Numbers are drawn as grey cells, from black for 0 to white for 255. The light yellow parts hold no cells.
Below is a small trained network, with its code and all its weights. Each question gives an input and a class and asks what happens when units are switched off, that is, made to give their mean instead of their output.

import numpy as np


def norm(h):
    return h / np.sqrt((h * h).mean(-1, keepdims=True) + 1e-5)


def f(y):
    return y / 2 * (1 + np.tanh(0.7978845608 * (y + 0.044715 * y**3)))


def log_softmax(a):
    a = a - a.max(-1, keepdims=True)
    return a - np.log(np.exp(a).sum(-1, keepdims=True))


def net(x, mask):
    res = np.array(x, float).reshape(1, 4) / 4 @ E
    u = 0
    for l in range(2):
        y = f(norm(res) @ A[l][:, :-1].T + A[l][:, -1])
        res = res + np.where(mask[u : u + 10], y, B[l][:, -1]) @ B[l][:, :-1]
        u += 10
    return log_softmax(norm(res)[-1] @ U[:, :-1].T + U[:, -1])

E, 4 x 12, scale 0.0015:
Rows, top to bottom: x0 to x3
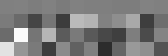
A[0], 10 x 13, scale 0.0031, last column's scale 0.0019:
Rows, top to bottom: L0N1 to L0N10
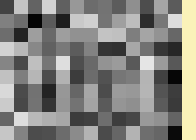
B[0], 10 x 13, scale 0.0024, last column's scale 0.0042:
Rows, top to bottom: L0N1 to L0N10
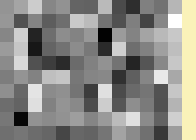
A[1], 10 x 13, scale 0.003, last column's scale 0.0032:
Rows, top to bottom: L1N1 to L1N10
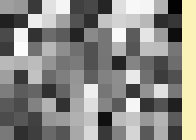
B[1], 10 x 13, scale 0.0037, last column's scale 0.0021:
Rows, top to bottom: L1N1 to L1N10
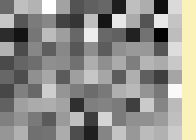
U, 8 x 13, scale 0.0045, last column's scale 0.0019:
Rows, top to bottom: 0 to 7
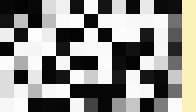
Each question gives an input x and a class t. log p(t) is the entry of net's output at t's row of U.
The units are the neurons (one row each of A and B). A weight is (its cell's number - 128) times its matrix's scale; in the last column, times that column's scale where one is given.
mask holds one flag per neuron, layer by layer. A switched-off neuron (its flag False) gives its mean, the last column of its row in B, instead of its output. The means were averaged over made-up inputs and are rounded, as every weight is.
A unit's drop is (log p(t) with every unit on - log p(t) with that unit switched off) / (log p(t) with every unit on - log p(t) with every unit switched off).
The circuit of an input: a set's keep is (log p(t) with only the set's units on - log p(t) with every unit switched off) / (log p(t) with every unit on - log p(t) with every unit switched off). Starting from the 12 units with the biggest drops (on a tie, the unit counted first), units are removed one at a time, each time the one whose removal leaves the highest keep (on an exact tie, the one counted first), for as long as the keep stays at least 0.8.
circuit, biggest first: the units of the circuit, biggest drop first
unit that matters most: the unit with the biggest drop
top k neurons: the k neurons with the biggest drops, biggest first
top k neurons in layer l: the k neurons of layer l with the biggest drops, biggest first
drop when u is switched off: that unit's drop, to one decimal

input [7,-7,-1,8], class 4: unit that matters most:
L0N7
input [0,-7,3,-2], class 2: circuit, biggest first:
L0N9, L1N2
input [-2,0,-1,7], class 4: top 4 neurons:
L0N6, L0N9, L0N4, L0N7
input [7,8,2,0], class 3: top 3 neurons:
L0N3, L1N8, L0N4
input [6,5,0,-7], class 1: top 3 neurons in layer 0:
L0N7, L0N8, L0N5
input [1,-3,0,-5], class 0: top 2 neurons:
L0N2, L0N7
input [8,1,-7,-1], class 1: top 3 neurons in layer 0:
L0N3, L0N4, L0N1
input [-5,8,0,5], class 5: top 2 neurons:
L0N3, L0N7
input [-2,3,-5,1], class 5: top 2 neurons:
L0N7, L0N8
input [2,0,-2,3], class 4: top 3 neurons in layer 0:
L0N9, L0N6, L0N2
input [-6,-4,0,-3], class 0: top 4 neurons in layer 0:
L0N5, L0N2, L0N7, L0N8
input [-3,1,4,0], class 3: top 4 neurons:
L0N1, L0N3, L1N2, L1N10
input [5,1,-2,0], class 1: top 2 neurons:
L0N3, L0N1
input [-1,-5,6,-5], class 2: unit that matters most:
L1N2
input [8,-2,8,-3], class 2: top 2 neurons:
L0N9, L1N2
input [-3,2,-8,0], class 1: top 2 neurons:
L0N3, L1N7
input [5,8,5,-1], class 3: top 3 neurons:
L0N1, L0N3, L1N8
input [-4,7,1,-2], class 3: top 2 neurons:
L0N3, L0N4
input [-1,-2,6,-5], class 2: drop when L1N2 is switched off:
0.4
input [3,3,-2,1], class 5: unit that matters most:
L0N2
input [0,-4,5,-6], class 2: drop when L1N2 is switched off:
0.3
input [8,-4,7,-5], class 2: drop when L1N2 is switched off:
0.2
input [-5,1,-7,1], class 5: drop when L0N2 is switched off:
-0.1
